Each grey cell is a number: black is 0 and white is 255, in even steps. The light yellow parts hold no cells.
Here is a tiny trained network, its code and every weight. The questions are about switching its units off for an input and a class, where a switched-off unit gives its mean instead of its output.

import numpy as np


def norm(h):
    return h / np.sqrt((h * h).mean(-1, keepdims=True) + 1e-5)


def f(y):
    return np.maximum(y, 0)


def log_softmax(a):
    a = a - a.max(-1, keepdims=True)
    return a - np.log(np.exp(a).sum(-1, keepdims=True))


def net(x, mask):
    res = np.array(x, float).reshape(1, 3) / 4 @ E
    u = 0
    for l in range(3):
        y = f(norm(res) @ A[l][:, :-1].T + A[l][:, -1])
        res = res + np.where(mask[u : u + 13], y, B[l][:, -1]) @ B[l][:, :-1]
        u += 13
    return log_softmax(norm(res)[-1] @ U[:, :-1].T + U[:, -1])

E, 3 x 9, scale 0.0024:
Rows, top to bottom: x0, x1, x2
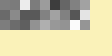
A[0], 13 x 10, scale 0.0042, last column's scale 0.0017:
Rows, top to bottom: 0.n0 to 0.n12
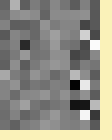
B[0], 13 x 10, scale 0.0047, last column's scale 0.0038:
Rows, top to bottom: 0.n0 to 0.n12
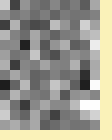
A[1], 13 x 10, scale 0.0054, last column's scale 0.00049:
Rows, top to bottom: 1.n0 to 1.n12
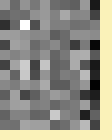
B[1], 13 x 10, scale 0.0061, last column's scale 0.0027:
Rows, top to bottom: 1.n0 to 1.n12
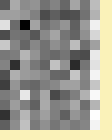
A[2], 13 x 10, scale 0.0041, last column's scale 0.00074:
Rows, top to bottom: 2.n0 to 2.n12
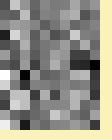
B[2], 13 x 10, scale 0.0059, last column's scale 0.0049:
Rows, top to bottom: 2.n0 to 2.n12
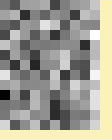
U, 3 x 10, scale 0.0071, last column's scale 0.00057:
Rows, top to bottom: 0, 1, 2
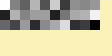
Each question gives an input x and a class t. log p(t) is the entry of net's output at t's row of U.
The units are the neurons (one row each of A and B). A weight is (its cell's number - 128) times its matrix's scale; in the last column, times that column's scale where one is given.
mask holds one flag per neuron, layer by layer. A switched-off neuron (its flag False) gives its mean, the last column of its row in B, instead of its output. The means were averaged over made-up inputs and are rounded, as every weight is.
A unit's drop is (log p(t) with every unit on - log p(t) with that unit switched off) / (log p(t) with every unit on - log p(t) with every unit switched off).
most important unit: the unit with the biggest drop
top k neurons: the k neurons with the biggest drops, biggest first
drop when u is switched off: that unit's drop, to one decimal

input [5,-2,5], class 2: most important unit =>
1.n6
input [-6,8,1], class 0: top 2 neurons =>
(0.n3, 0.n11)
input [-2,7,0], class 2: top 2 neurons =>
(0.n8, 0.n10)
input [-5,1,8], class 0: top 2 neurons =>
(0.n8, 1.n7)
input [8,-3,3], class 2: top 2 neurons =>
(1.n6, 0.n10)
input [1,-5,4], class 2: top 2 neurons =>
(1.n6, 0.n4)
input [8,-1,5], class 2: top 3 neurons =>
(1.n6, 0.n10, 0.n11)
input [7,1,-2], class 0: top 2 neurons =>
(1.n2, 0.n11)
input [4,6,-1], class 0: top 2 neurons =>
(0.n8, 1.n2)
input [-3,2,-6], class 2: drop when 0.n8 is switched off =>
1.3
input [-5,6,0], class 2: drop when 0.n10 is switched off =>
1.2
